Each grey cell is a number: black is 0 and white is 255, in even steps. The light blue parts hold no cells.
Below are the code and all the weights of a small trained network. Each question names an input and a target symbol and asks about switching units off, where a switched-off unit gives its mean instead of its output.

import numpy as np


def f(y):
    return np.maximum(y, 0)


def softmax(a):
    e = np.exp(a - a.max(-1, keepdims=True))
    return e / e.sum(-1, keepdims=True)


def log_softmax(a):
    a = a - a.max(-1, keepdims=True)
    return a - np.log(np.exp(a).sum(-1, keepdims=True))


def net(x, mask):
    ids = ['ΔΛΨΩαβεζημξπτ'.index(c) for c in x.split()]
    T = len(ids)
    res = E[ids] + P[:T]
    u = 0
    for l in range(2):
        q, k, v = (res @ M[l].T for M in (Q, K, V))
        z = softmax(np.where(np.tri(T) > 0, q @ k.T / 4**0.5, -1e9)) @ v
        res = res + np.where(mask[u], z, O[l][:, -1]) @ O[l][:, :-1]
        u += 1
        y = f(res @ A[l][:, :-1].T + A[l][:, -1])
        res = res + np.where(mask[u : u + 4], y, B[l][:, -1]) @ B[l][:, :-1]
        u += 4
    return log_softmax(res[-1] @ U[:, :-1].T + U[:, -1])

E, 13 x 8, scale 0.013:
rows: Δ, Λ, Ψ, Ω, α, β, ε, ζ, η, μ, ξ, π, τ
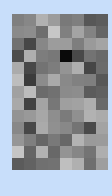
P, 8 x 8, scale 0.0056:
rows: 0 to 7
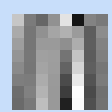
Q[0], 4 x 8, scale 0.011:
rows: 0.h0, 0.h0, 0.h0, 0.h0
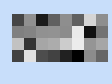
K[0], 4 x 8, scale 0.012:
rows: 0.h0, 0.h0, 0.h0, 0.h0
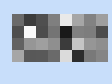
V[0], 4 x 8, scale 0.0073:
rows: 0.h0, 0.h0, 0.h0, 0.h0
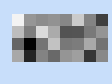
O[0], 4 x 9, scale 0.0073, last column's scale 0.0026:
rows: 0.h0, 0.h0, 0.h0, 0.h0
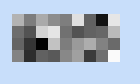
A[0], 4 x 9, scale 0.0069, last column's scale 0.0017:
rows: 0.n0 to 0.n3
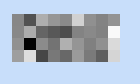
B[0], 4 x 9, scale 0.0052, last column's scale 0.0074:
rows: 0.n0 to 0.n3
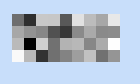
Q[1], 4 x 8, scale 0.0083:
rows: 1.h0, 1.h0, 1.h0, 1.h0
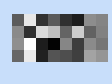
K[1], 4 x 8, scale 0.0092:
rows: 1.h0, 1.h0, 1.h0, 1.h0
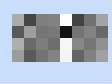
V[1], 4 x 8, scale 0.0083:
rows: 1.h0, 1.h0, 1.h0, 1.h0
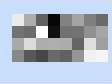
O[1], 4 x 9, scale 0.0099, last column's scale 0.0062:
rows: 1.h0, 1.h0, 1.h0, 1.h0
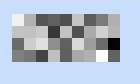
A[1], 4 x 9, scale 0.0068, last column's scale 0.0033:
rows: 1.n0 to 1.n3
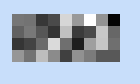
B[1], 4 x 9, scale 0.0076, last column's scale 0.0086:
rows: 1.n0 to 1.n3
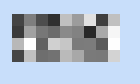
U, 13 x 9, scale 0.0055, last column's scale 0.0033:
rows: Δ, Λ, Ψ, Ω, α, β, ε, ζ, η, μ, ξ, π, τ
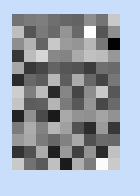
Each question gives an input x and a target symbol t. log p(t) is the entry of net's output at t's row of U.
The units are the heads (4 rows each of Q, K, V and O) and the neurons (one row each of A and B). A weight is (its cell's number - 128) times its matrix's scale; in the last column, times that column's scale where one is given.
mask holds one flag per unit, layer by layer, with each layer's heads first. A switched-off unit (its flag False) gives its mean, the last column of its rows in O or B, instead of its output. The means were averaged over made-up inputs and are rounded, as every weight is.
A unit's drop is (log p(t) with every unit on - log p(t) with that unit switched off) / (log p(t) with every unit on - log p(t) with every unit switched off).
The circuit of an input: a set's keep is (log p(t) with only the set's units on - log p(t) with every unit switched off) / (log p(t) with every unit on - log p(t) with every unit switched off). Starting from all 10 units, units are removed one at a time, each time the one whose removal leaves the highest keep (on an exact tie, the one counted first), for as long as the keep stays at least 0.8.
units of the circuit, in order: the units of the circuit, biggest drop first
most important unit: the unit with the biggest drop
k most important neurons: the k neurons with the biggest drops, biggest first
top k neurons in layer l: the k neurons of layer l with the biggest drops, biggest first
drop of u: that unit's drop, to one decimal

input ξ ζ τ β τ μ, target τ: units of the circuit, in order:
[0.n2, 0.h0, 1.h0]
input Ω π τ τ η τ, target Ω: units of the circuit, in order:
[0.h0, 1.h0]
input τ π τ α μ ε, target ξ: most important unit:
0.h0
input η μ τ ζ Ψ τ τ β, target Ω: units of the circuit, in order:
[0.n2, 1.h0, 0.h0]
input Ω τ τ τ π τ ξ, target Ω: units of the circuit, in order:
[1.h0, 0.h0]
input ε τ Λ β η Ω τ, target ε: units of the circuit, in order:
[0.h0, 1.h0]
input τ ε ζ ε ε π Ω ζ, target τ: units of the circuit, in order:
[0.h0, 1.h0, 0.n3, 0.n1]
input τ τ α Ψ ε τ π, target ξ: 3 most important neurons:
[0.n3, 1.n3, 0.n2]
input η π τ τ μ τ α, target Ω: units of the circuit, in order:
[0.n2, 0.h0, 1.h0]
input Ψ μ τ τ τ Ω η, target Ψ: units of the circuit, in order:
[0.h0, 1.h0, 1.n2]
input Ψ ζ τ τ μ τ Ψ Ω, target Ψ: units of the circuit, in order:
[1.h0, 1.n2, 0.h0]
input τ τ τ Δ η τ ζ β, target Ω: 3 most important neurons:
[0.n2, 0.n0, 1.n3]
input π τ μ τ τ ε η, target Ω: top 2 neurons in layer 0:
[0.n0, 0.n3]
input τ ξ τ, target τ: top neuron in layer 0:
[0.n3]
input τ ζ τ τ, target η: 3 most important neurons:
[1.n0, 1.n1, 0.n2]
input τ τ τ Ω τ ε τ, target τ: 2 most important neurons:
[0.n3, 0.n1]
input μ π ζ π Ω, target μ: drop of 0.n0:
0.0
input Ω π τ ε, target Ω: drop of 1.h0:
1.0
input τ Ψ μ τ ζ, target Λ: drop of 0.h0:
0.3
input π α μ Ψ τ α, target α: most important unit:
1.h0
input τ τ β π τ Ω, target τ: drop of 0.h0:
0.7
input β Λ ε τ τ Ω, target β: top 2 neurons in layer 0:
[0.n2, 0.n3]
